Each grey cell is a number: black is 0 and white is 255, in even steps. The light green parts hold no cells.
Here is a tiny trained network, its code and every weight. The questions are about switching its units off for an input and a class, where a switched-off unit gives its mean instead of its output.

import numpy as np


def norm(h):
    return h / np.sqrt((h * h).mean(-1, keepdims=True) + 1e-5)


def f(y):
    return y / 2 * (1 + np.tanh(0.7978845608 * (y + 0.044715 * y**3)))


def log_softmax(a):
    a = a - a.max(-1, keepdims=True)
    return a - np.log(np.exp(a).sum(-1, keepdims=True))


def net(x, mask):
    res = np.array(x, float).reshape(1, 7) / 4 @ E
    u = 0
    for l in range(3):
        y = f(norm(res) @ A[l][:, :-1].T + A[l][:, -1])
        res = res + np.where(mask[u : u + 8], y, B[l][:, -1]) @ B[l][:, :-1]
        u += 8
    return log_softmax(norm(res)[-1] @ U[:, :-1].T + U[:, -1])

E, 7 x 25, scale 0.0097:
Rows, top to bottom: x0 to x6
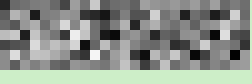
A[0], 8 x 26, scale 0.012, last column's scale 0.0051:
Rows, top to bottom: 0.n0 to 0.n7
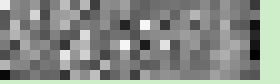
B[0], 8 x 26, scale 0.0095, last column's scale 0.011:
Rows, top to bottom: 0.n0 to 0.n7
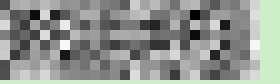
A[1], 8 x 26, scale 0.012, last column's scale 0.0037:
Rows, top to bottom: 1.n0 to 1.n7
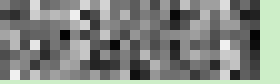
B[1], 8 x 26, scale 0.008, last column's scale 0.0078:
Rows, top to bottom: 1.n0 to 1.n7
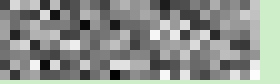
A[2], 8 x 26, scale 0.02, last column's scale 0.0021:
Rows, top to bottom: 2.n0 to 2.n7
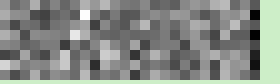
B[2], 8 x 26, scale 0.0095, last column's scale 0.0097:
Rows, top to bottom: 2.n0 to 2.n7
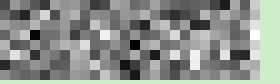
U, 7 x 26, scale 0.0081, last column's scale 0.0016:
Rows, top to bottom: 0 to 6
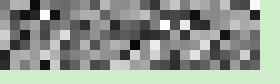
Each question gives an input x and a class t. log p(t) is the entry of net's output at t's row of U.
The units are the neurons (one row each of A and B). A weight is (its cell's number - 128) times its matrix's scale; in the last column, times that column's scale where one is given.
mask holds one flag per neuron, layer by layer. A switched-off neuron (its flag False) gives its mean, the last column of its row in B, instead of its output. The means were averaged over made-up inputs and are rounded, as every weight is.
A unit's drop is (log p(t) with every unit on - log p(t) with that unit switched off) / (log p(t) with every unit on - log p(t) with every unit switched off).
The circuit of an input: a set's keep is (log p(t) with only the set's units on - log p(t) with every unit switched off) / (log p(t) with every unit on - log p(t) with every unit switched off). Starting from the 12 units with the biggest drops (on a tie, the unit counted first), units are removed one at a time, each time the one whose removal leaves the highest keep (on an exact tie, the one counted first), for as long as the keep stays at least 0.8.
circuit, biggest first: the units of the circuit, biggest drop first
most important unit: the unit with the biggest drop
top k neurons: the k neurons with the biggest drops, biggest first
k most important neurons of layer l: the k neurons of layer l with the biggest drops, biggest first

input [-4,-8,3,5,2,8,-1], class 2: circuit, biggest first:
(1.n7)
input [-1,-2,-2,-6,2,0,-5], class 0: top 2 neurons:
(2.n5 0.n4)
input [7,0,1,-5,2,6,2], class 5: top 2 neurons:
(0.n7 2.n2)
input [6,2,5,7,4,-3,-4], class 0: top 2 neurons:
(2.n3 0.n0)
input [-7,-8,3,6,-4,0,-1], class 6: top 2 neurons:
(1.n0 2.n0)
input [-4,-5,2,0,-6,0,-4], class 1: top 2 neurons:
(0.n3 0.n4)
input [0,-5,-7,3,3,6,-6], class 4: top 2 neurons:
(1.n3 0.n4)
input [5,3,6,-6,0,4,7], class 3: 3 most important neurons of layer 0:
(0.n4 0.n7 0.n5)
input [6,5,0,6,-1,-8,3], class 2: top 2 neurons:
(2.n2 1.n2)
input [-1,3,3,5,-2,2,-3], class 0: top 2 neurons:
(2.n3 0.n4)
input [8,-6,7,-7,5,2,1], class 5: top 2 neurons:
(0.n7 2.n3)
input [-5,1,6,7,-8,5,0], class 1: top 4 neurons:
(0.n3 2.n1 2.n5 0.n5)
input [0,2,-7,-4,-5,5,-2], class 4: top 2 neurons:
(0.n1 1.n3)
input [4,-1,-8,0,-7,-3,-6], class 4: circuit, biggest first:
(1.n3)
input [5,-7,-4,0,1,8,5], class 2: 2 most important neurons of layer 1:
(1.n7 1.n6)
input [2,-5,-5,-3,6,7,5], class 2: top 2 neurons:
(1.n7 0.n3)
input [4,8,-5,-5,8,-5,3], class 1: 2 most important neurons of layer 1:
(1.n1 1.n0)
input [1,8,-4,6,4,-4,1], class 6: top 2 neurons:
(1.n6 2.n5)
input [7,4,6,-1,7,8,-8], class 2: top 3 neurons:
(1.n7 0.n3 0.n4)
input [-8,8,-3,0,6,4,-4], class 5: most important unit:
0.n6
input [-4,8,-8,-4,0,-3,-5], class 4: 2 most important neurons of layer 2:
(2.n4 2.n0)
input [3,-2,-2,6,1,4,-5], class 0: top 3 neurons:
(2.n3 0.n4 1.n4)
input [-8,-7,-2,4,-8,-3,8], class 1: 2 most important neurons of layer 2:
(2.n1 2.n5)
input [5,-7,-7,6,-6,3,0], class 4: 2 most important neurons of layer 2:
(2.n4 2.n5)
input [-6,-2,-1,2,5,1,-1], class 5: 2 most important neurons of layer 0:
(0.n0 0.n3)
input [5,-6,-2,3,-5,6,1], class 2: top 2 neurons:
(1.n7 0.n1)
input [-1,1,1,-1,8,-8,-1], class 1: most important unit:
1.n1
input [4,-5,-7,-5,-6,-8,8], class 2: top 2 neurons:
(2.n2 0.n5)
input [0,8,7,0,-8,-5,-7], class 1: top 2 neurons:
(0.n3 2.n1)
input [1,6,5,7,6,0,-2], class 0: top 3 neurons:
(2.n3 1.n4 0.n3)
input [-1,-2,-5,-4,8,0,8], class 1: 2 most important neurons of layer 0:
(0.n2 0.n1)
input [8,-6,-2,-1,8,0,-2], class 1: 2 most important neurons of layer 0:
(0.n1 0.n0)
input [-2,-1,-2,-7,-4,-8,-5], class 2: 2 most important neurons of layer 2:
(2.n2 2.n3)
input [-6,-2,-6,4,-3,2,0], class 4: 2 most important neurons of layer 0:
(0.n7 0.n1)
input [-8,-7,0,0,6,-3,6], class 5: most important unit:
0.n0
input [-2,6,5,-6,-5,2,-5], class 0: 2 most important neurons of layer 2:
(2.n5 2.n0)
